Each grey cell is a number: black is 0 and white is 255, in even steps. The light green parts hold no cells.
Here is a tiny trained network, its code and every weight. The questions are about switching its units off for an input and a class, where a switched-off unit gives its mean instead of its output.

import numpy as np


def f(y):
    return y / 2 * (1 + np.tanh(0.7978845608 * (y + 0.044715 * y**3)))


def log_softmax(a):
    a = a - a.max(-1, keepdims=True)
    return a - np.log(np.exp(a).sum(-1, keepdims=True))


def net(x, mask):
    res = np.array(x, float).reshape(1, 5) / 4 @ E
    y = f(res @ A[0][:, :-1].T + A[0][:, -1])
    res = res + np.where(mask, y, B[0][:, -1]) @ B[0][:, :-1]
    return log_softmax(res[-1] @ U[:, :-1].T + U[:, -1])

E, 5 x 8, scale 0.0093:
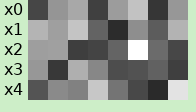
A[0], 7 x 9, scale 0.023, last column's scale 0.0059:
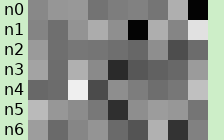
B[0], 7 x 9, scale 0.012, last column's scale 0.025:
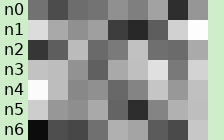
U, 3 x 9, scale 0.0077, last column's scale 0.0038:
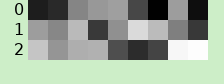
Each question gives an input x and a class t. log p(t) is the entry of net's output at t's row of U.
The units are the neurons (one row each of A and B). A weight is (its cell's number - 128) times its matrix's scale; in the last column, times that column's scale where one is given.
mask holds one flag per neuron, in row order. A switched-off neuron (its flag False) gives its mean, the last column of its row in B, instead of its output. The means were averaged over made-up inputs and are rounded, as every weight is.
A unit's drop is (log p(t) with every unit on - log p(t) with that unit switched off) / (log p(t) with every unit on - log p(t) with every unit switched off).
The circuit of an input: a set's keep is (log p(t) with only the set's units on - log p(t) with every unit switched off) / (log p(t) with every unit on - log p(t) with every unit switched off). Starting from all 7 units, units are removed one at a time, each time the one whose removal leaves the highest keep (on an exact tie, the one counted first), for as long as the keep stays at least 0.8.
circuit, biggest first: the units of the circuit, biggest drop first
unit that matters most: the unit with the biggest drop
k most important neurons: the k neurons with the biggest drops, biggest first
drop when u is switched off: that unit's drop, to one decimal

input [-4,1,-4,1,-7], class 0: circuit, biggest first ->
n6
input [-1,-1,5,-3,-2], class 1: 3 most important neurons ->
n1, n5, n6
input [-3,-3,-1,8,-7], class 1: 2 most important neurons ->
n3, n5
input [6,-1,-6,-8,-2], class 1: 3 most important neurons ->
n1, n5, n0
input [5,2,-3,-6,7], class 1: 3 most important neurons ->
n1, n0, n5
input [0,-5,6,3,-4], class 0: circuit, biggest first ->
n3, n6
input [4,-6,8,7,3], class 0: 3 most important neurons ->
n3, n1, n4
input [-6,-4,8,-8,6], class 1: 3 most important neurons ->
n1, n5, n6
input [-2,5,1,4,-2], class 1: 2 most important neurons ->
n1, n3
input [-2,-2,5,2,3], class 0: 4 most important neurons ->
n1, n3, n4, n5
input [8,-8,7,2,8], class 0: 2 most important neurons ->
n1, n3
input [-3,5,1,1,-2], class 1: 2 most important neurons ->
n1, n3
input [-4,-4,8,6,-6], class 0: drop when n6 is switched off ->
0.2
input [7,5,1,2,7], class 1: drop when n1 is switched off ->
0.5
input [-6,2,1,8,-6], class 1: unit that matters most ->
n3
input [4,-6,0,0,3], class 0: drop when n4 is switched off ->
0.3
